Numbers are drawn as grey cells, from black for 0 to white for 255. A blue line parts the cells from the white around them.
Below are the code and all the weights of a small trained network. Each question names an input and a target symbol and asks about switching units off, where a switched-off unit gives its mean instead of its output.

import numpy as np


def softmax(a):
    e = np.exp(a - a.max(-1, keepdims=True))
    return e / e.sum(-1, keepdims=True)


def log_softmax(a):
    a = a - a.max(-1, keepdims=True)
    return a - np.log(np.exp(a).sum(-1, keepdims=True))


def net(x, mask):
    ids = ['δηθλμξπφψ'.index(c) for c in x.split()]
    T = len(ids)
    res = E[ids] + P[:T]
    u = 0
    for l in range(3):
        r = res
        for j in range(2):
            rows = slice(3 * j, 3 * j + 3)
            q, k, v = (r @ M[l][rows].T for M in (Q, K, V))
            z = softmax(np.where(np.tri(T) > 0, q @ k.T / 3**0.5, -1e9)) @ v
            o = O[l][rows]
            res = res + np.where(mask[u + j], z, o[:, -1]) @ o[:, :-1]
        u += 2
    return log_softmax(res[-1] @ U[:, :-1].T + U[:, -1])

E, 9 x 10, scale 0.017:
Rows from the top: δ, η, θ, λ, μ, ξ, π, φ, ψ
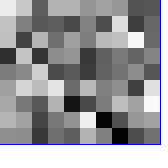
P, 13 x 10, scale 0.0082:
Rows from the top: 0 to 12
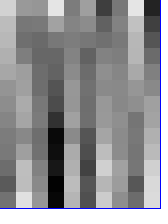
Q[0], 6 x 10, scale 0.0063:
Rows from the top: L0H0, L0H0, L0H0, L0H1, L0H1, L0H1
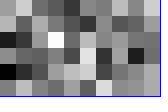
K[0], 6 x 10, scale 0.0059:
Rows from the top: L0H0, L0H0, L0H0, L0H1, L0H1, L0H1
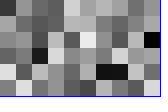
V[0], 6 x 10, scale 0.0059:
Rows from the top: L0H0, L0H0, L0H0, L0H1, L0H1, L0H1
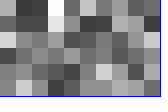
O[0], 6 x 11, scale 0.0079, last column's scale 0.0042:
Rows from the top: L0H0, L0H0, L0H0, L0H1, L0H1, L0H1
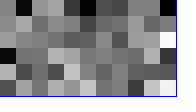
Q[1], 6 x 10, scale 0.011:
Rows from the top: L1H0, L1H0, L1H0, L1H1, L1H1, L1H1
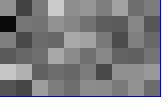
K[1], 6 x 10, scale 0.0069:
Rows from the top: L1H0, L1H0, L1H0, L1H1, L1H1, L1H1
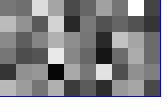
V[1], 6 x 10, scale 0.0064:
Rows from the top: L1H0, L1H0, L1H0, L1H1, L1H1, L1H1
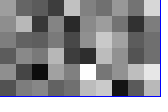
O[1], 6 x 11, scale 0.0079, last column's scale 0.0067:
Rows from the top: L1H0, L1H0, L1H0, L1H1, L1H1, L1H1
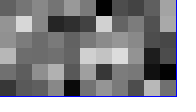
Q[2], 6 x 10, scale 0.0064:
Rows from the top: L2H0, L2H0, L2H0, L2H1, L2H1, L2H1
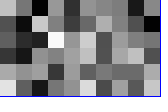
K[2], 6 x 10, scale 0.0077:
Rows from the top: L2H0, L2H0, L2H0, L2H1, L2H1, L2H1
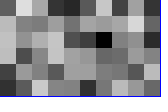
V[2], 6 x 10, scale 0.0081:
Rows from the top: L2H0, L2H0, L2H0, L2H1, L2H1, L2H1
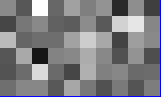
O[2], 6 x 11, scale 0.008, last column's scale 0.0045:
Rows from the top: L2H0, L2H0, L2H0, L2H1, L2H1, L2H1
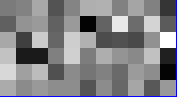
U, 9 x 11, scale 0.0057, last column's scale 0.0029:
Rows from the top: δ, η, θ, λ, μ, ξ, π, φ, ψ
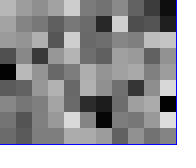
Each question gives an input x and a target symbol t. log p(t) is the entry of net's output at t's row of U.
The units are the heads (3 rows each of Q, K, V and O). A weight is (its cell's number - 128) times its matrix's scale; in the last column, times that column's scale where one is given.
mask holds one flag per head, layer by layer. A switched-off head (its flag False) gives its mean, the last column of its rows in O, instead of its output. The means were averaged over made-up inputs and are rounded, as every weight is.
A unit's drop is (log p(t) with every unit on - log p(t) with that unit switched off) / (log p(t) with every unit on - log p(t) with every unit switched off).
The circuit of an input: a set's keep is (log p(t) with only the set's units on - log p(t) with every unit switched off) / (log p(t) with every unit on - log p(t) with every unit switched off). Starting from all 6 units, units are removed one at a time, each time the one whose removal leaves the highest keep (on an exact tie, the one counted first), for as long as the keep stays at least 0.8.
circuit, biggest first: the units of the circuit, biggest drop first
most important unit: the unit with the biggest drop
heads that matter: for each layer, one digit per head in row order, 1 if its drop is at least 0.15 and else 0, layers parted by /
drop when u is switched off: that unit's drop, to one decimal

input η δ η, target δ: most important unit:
L1H1
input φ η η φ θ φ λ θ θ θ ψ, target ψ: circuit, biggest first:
[L2H1, L2H0]
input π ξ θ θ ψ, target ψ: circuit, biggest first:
[L2H0, L2H1, L1H0]
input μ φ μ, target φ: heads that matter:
00 / 00 / 11
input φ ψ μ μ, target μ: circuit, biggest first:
[L0H0, L0H1, L2H0]
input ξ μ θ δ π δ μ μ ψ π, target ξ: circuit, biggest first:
[L2H0, L1H1]
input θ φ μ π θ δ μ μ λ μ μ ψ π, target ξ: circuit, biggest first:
[L1H1, L2H0]
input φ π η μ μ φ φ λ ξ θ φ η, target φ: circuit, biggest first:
[L1H0, L0H1]
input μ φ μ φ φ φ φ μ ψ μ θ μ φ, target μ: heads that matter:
11 / 01 / 10
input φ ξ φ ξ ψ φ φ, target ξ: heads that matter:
10 / 01 / 10
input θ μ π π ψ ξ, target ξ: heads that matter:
00 / 01 / 10
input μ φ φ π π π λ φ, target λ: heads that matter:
00 / 00 / 11
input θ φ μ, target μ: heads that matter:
11 / 01 / 11
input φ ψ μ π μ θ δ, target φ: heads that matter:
01 / 11 / 00
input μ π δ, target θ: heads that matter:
11 / 11 / 10
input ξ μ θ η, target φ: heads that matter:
00 / 11 / 00
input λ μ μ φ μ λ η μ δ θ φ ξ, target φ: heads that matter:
11 / 10 / 00
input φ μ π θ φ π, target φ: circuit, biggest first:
[L1H0]
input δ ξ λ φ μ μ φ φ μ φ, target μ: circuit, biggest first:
[L2H0, L0H0]
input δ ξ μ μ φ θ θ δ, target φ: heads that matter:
00 / 11 / 00
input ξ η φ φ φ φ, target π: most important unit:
L0H0
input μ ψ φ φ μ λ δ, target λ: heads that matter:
00 / 10 / 11
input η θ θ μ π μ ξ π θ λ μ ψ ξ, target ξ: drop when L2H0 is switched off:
0.4
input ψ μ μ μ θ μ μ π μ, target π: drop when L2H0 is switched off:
1.2
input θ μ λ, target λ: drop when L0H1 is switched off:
0.0
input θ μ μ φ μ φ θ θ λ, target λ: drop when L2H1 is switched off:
0.5
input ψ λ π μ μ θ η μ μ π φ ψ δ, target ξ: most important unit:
L1H1
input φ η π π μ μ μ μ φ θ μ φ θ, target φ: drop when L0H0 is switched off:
0.1
